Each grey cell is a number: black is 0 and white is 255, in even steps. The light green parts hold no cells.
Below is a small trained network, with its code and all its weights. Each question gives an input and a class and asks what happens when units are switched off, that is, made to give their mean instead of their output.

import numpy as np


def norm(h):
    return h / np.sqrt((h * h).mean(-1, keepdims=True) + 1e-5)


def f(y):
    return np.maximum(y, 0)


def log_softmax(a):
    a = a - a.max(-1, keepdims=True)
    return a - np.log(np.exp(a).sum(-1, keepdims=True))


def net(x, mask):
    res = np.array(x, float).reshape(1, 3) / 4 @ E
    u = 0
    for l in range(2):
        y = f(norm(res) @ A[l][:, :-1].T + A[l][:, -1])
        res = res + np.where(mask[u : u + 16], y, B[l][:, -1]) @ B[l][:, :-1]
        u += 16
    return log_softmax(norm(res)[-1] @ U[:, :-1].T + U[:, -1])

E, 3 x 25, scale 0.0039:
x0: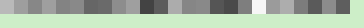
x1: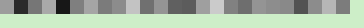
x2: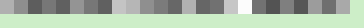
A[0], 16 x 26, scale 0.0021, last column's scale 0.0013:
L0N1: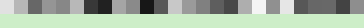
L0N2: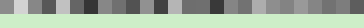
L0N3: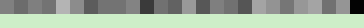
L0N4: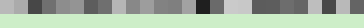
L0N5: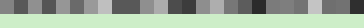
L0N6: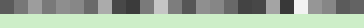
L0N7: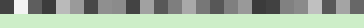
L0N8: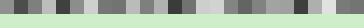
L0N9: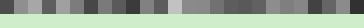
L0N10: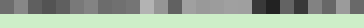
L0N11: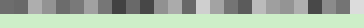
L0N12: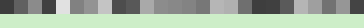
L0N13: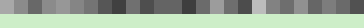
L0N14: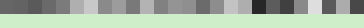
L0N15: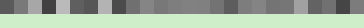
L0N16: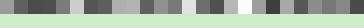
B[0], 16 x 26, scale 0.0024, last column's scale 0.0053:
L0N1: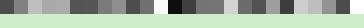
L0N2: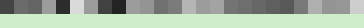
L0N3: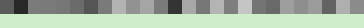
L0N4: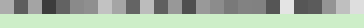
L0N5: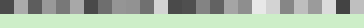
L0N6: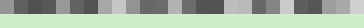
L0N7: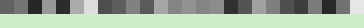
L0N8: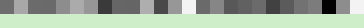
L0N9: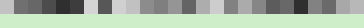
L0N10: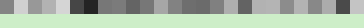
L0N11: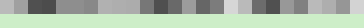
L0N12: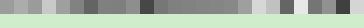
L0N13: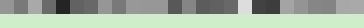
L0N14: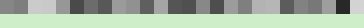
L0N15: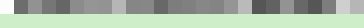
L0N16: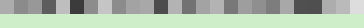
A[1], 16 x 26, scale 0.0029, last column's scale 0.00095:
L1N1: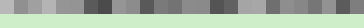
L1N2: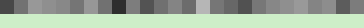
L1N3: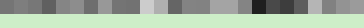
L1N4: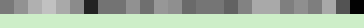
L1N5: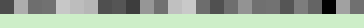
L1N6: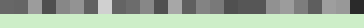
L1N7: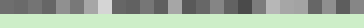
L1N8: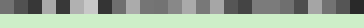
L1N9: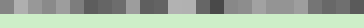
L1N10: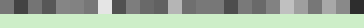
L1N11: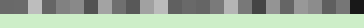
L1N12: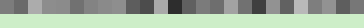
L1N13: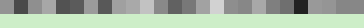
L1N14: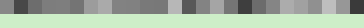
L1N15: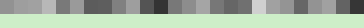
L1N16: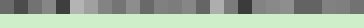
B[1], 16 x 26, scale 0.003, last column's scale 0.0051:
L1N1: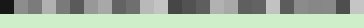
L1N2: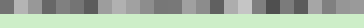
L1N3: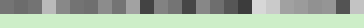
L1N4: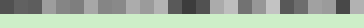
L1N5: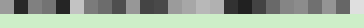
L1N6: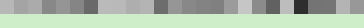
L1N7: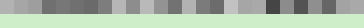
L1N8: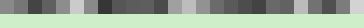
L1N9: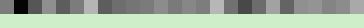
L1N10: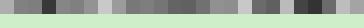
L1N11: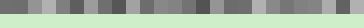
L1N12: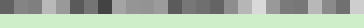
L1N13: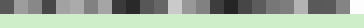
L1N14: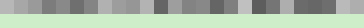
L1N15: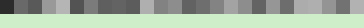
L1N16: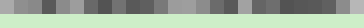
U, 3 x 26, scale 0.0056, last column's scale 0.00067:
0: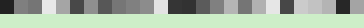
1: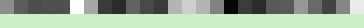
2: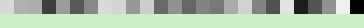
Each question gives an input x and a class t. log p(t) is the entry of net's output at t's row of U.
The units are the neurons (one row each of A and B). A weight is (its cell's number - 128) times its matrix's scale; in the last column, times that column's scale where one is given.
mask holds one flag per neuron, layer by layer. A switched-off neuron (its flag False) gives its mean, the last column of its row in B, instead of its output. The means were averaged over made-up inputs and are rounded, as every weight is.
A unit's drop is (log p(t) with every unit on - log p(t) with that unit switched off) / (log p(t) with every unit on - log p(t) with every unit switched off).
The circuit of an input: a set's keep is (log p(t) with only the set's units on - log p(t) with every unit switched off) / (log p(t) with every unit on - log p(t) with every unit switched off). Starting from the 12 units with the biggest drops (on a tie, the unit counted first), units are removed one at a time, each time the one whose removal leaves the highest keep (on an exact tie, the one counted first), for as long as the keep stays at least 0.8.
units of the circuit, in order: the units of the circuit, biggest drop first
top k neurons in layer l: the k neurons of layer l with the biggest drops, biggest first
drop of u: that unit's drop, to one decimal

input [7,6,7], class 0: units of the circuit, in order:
L0N1
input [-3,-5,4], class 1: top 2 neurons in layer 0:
L0N7, L0N1
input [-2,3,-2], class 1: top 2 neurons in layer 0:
L0N8, L0N1
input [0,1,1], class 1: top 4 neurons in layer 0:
L0N8, L0N6, L0N11, L0N1
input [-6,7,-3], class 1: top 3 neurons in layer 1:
L1N8, L1N13, L1N16
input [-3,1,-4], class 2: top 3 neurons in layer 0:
L0N1, L0N6, L0N14
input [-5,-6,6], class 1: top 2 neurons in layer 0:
L0N1, L0N7
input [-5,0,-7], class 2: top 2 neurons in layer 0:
L0N1, L0N6
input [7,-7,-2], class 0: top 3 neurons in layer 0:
L0N1, L0N8, L0N4
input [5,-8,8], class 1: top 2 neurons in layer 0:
L0N7, L0N2
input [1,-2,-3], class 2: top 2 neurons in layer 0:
L0N6, L0N8
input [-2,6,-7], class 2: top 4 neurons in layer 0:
L0N7, L0N6, L0N2, L0N9
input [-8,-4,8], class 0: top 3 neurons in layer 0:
L0N14, L0N10, L0N6
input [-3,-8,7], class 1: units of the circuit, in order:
L1N5
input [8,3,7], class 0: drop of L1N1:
0.1
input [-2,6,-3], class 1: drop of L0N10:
0.0
